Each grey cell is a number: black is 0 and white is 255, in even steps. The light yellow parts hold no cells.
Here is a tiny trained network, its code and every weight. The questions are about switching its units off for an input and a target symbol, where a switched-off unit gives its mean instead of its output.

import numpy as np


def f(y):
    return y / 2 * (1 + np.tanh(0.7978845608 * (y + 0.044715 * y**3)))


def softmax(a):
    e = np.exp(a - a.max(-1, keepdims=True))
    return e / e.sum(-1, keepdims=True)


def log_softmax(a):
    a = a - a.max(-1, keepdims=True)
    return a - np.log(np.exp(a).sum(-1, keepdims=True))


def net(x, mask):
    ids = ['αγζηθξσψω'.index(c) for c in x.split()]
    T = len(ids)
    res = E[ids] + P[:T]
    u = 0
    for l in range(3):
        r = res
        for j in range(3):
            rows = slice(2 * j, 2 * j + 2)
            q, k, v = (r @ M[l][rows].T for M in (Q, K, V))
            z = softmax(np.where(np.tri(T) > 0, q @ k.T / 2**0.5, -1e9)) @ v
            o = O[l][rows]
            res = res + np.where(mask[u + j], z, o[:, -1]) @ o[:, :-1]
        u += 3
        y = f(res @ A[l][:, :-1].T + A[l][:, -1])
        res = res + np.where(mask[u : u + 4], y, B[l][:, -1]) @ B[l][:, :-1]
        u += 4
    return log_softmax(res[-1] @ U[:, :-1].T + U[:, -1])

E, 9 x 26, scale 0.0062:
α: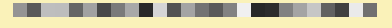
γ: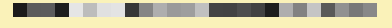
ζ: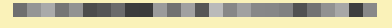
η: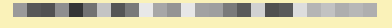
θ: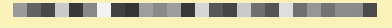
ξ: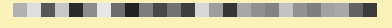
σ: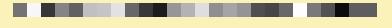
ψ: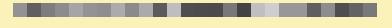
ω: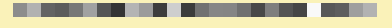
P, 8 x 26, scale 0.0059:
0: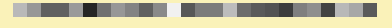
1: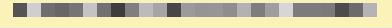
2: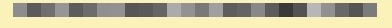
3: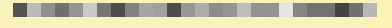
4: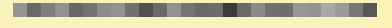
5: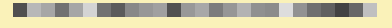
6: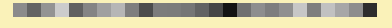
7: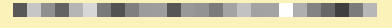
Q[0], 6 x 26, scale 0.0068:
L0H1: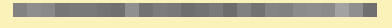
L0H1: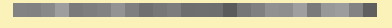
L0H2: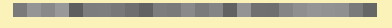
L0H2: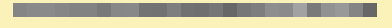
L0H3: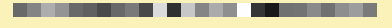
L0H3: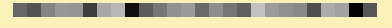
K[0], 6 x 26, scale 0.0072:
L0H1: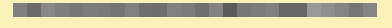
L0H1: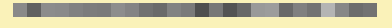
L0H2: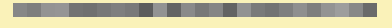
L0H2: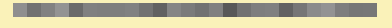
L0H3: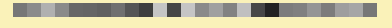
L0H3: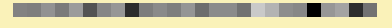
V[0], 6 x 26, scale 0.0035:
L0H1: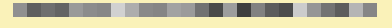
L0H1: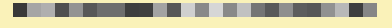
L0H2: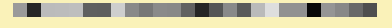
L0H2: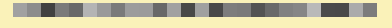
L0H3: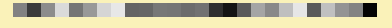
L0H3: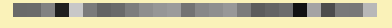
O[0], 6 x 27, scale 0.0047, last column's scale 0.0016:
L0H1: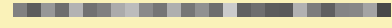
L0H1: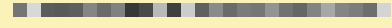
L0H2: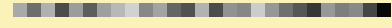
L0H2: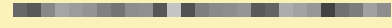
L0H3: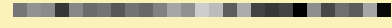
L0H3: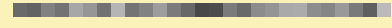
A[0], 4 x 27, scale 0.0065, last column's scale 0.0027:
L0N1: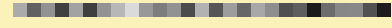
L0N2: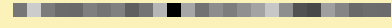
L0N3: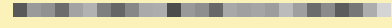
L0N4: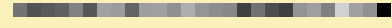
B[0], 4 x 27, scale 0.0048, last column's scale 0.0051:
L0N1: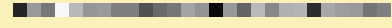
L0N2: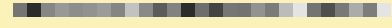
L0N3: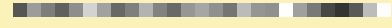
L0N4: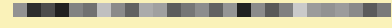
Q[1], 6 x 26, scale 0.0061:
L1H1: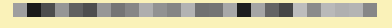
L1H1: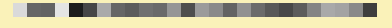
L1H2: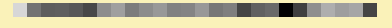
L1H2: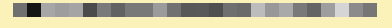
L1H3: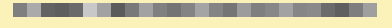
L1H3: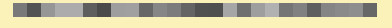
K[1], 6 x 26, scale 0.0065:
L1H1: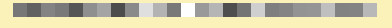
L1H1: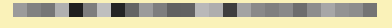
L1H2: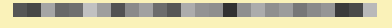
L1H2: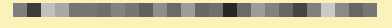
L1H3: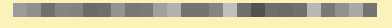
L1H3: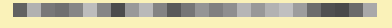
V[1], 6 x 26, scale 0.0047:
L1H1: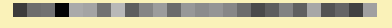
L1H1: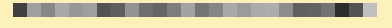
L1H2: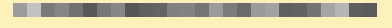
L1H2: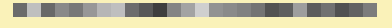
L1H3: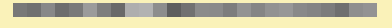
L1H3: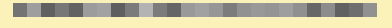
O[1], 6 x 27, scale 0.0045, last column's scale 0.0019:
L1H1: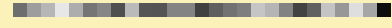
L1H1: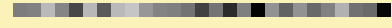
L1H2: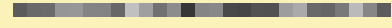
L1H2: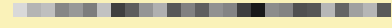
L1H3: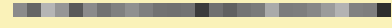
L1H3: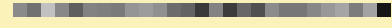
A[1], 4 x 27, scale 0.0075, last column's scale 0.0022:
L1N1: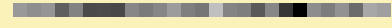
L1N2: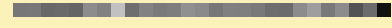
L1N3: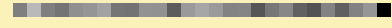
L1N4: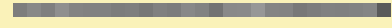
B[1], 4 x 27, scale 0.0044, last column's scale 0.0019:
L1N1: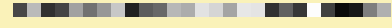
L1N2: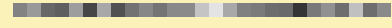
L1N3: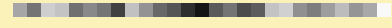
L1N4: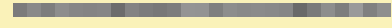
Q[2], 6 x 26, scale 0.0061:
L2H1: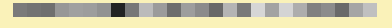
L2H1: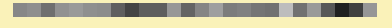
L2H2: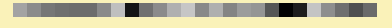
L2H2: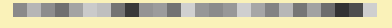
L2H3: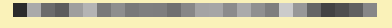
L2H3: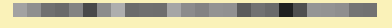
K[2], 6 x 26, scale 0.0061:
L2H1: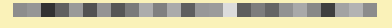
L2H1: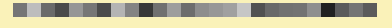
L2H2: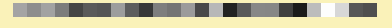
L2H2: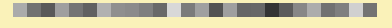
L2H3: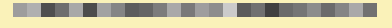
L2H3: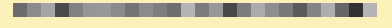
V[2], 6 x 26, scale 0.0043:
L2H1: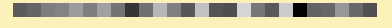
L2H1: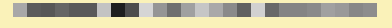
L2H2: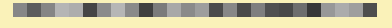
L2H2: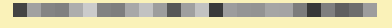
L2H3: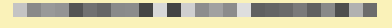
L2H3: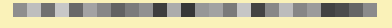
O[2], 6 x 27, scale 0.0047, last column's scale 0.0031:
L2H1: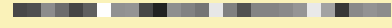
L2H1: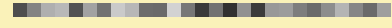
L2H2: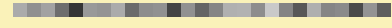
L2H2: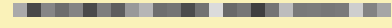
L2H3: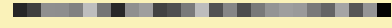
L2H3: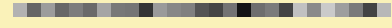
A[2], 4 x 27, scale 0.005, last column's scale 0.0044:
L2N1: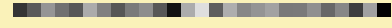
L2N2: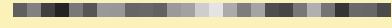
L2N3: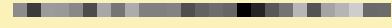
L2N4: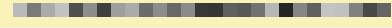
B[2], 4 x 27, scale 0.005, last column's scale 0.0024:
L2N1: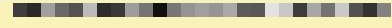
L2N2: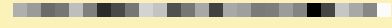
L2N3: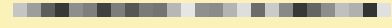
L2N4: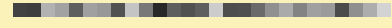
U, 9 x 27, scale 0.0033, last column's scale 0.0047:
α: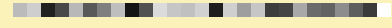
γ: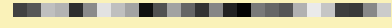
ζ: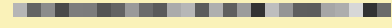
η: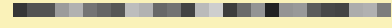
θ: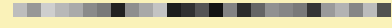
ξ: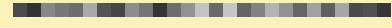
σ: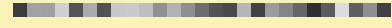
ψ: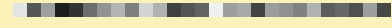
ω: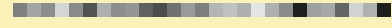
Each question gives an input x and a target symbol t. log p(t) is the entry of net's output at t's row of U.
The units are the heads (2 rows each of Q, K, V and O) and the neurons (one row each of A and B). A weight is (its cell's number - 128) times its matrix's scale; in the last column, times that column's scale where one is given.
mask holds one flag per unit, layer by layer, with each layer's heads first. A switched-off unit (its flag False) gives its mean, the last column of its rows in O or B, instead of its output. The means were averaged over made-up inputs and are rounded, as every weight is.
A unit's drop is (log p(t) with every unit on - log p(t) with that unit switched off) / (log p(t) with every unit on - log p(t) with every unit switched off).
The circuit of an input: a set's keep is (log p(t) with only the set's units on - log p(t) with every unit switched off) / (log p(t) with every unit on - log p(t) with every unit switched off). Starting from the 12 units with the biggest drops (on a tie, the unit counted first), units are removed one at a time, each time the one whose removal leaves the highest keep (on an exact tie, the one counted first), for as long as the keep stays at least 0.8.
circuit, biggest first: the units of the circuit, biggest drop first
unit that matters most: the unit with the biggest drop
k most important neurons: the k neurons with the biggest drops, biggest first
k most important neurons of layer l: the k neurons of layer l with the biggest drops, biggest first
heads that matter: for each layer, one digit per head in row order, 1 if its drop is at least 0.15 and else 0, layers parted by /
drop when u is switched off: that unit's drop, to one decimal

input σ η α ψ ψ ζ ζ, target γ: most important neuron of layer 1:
(L1N1)
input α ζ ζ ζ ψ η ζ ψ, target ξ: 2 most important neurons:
(L2N1 L0N3)
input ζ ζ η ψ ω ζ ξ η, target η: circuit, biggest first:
(L0N3 L2H2 L1H2)
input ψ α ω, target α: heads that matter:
000 / 010 / 000
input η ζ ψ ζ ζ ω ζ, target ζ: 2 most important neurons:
(L2N3 L0N3)
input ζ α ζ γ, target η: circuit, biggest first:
(L2H2 L0N3 L1H2)
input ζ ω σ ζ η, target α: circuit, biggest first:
(L1H1 L0N4 L1N3 L2N2)
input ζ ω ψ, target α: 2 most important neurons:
(L0N2 L1N1)
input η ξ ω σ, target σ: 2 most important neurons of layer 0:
(L0N4 L0N3)
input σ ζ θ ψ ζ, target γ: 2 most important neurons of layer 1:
(L1N1 L1N3)
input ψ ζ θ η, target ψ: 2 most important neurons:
(L0N1 L0N3)
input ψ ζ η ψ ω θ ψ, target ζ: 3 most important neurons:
(L2N3 L0N3 L0N1)
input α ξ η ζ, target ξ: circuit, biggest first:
(L2N1 L2H3 L0N3 L2H2)
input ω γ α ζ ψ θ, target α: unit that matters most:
L2H3
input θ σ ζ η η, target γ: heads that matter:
001 / 110 / 110
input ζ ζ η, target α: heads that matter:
000 / 110 / 000
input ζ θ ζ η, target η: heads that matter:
000 / 000 / 010
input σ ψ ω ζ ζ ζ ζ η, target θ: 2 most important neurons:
(L1N3 L0N3)
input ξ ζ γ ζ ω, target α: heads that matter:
000 / 000 / 000
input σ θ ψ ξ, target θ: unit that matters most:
L1H2
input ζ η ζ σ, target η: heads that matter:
000 / 000 / 010
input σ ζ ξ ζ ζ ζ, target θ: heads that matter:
000 / 010 / 000
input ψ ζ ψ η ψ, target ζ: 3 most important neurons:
(L0N1 L2N3 L0N3)
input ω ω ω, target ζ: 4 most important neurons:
(L2N3 L0N3 L1N1 L2N4)
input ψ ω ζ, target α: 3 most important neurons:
(L1N1 L0N2 L2N2)
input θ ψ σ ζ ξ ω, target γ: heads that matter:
000 / 000 / 100
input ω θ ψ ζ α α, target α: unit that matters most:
L2H3
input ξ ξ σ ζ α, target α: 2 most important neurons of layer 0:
(L0N2 L0N3)
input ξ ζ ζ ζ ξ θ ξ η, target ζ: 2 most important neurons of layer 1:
(L1N3 L1N1)
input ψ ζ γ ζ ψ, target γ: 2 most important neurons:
(L0N2 L0N3)
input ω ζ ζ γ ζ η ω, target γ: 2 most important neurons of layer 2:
(L2N4 L2N2)
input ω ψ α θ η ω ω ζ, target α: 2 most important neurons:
(L0N3 L2N4)
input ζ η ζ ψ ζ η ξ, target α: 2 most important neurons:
(L0N3 L1N3)
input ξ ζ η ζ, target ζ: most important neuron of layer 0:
(L0N2)
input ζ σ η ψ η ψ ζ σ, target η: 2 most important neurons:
(L0N3 L1N3)
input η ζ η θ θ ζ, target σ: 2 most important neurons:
(L0N4 L0N3)
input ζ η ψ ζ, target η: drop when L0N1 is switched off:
0.0
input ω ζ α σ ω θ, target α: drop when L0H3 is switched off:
0.3
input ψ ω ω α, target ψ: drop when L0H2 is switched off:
0.3
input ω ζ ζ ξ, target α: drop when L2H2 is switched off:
0.1
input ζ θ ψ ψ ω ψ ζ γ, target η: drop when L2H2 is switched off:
0.4
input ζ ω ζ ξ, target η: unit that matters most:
L2H2
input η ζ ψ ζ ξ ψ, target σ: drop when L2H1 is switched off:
0.5
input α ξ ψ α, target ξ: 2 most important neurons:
(L2N1 L0N3)
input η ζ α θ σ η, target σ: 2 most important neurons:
(L0N4 L0N3)
